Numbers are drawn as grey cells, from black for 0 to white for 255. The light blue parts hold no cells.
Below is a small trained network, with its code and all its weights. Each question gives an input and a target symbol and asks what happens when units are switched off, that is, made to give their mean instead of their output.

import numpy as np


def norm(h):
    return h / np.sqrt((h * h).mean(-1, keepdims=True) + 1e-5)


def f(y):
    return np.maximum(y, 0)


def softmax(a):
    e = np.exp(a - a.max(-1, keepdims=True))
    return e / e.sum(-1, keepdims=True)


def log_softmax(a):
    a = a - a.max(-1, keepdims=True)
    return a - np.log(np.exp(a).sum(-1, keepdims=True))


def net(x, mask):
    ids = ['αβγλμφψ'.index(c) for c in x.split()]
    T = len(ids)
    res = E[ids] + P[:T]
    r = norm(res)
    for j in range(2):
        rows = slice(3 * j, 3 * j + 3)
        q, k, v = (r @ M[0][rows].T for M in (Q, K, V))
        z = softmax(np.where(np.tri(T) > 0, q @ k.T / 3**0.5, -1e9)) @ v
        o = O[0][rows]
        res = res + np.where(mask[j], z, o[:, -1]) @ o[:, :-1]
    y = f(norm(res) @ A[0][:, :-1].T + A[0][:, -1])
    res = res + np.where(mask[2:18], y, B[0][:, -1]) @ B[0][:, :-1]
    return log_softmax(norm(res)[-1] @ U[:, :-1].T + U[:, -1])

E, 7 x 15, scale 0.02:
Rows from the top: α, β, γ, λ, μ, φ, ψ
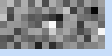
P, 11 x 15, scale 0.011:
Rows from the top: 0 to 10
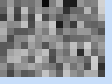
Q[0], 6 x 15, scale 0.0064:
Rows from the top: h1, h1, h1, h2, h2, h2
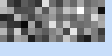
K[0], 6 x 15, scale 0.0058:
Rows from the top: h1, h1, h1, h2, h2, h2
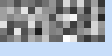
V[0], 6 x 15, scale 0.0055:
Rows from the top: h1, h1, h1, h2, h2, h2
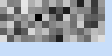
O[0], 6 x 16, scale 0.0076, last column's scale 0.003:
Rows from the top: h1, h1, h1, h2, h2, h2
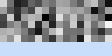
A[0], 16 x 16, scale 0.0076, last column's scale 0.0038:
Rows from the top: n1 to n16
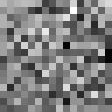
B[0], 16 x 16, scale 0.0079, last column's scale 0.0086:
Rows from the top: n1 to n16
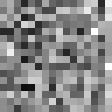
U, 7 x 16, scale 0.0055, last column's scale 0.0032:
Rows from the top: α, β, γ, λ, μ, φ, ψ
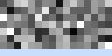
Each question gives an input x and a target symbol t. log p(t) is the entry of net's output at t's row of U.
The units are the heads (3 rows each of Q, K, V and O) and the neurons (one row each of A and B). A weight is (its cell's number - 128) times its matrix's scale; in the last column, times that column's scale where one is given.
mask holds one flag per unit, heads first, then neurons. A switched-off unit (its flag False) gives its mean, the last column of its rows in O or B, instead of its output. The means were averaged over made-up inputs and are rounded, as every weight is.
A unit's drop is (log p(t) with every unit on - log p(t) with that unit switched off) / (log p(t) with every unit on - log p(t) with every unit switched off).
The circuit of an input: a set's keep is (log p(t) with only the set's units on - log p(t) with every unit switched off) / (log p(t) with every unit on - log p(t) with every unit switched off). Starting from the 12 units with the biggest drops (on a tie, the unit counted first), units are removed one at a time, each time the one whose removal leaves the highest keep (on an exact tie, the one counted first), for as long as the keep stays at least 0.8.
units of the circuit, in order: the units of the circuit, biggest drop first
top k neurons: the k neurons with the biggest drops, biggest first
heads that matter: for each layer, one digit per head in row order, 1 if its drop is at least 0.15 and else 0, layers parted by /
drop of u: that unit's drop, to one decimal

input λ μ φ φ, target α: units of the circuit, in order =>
(h1; n1)
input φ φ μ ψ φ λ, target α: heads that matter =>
11
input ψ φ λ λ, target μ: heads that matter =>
11
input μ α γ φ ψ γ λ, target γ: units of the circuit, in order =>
(h2)
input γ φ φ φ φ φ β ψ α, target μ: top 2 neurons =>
(n7; n10)
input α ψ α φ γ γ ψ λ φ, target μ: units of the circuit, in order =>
(h2; h1; n10; n7)
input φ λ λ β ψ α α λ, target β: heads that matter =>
11
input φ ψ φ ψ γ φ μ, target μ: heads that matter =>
00
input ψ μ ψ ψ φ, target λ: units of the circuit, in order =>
(h1; n9; n15)
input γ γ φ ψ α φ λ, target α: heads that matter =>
01
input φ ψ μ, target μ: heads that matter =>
00
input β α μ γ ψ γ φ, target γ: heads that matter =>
01
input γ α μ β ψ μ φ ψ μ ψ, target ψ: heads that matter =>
00
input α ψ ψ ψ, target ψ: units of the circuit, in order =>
(h1)
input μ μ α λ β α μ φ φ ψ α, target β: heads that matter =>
10
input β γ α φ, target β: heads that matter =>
10
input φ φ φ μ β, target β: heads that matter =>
00
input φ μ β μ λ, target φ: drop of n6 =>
0.2
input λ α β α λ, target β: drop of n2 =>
0.1
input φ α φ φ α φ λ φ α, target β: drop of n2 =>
0.0
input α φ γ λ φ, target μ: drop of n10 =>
0.1
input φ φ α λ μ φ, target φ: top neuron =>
(n6)
